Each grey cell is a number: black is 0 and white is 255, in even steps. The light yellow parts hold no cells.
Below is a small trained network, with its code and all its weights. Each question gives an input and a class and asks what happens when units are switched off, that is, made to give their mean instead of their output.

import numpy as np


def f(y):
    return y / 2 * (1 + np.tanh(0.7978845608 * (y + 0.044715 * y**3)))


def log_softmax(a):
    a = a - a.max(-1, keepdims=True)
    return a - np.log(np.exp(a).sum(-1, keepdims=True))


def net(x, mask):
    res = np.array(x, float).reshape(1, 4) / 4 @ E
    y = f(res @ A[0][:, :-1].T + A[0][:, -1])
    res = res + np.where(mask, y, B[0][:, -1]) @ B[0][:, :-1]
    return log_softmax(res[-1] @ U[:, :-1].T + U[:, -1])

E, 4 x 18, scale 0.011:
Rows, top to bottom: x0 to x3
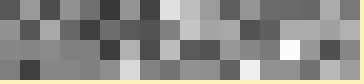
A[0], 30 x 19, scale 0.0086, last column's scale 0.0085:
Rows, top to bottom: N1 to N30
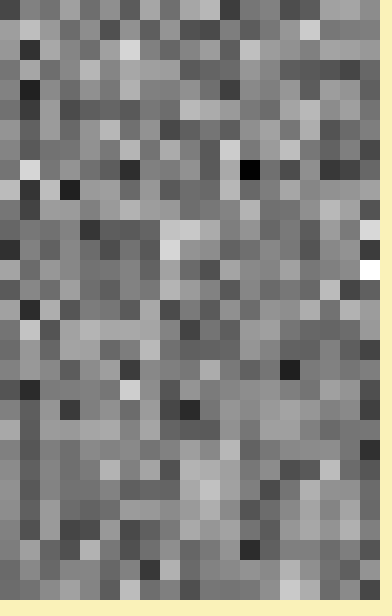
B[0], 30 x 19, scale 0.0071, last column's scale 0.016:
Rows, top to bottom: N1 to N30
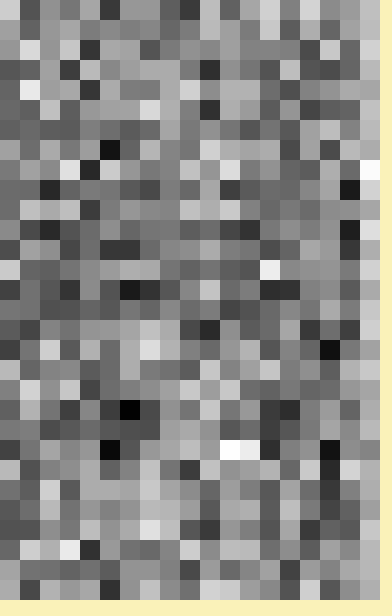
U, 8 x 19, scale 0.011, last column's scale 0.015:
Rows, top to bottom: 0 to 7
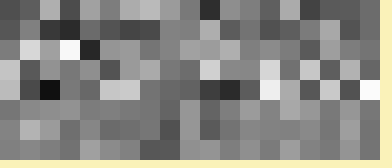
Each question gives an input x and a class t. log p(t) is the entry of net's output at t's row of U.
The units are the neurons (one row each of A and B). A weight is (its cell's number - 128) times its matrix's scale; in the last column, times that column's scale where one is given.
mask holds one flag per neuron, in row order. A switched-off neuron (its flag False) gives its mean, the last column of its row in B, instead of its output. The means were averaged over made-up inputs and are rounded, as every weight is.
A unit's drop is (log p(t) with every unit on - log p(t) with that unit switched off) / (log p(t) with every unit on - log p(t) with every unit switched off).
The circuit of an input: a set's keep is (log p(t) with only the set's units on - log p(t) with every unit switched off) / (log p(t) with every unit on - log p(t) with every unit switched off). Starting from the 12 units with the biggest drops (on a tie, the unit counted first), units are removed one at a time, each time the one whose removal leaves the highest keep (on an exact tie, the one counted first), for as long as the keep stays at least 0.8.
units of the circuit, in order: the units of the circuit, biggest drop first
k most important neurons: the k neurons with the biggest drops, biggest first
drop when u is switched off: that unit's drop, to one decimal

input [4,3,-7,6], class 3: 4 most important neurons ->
N1; N24; N9; N28
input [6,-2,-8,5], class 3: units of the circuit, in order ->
N1
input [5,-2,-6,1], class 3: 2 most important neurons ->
N1; N24
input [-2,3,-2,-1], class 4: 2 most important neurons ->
N18; N4
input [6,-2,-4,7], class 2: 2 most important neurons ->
N3; N11
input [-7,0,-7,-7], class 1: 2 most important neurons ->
N10; N7
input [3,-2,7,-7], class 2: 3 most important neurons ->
N9; N28; N1
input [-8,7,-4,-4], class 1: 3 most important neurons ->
N10; N21; N16
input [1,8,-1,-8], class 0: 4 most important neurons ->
N27; N6; N25; N3
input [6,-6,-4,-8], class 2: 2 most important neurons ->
N9; N28
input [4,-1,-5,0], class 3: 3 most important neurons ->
N1; N10; N24
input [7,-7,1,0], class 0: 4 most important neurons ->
N4; N17; N18; N10
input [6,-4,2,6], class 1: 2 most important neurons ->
N15; N9
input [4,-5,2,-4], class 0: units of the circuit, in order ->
N4
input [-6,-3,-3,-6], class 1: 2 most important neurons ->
N7; N22
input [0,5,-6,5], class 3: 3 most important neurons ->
N24; N1; N9
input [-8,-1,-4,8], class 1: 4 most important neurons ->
N10; N21; N9; N7
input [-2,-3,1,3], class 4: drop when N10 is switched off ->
-0.1
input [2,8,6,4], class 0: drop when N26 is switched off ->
0.0
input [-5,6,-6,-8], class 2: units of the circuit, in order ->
N9
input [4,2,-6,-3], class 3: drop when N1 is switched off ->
0.1
